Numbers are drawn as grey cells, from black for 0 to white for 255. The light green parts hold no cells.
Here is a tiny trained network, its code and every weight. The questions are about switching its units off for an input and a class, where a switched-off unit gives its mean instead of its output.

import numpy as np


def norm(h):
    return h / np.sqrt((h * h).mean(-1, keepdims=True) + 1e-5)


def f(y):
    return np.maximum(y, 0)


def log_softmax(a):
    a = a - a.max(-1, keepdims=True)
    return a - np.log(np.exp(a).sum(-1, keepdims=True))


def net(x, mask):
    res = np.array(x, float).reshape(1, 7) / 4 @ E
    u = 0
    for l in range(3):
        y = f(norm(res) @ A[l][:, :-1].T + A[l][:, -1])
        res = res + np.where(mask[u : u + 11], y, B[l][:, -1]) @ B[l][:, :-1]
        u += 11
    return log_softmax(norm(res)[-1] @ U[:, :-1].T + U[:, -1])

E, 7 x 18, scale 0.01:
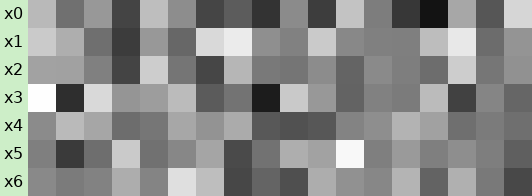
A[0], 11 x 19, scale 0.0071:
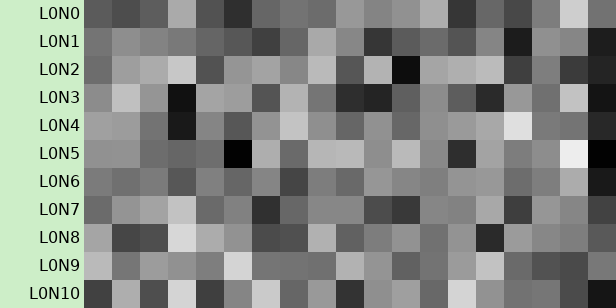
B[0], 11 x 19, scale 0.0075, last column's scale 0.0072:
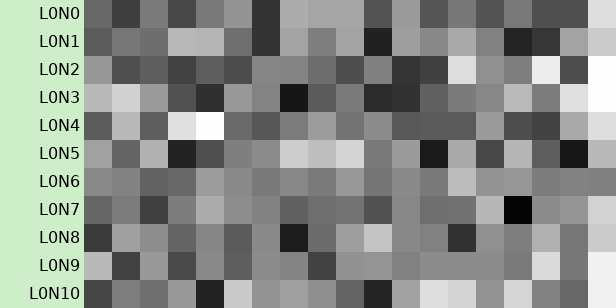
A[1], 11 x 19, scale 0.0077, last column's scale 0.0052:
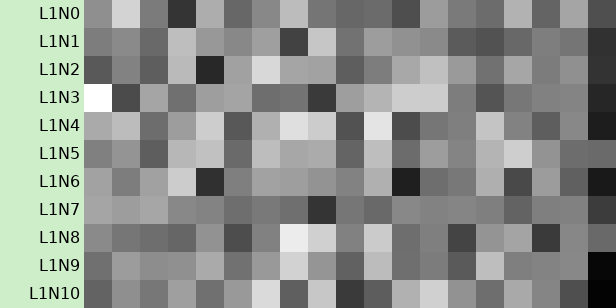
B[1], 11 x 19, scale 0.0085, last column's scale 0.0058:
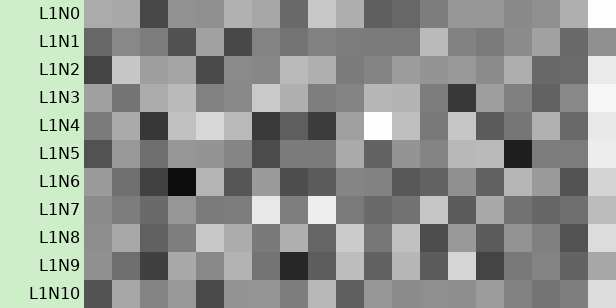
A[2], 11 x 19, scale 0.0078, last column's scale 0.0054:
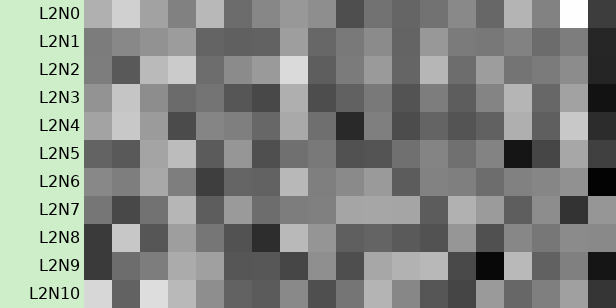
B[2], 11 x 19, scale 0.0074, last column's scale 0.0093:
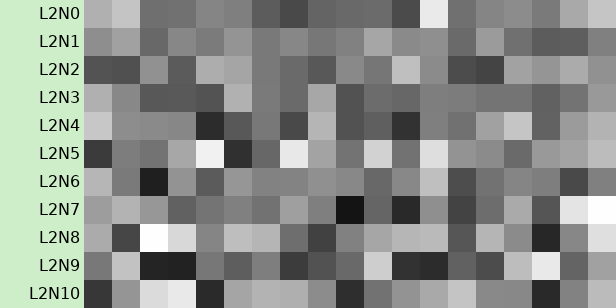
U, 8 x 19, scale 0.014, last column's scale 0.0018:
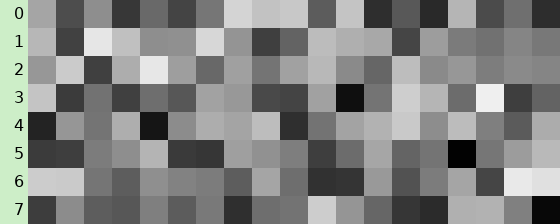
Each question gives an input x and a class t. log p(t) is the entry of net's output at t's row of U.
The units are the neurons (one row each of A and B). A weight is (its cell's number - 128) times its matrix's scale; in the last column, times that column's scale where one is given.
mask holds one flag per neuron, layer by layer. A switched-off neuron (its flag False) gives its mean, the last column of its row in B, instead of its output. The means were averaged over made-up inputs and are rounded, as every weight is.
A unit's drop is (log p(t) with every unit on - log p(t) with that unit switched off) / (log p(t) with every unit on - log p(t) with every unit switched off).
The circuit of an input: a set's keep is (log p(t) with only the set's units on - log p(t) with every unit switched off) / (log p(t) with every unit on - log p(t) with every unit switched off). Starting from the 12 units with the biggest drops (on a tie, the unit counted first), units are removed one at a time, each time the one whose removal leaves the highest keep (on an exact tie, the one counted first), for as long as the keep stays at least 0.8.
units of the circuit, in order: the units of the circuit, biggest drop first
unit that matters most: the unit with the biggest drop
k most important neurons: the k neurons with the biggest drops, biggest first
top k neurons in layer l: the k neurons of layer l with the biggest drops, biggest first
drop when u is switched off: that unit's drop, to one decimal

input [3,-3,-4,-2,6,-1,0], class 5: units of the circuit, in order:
[L2N5 L0N1]
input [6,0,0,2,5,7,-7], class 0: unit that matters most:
L0N0
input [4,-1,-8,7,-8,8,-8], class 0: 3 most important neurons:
[L0N0 L0N5 L2N8]
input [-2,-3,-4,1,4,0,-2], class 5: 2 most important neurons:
[L0N1 L0N7]
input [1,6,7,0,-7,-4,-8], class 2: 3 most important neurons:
[L1N8 L0N4 L1N4]
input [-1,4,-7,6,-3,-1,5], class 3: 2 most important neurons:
[L1N6 L0N2]
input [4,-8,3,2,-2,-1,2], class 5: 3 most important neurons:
[L2N5 L0N7 L0N1]
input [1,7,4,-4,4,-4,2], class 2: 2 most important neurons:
[L0N4 L1N4]
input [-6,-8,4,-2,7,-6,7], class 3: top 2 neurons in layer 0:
[L0N2 L0N7]
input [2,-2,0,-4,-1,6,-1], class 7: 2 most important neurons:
[L0N8 L2N9]
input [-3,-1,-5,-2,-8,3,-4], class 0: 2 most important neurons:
[L0N5 L0N0]
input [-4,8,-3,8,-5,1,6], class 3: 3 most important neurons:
[L1N6 L0N2 L2N8]
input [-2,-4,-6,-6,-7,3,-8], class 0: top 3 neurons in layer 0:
[L0N5 L0N0 L0N4]
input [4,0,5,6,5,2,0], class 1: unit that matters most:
L1N3
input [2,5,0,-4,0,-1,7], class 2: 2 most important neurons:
[L0N4 L1N4]
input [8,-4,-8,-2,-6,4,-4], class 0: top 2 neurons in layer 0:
[L0N0 L0N5]
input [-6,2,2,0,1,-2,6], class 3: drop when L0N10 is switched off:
-0.1
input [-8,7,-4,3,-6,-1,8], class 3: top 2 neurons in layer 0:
[L0N2 L0N9]
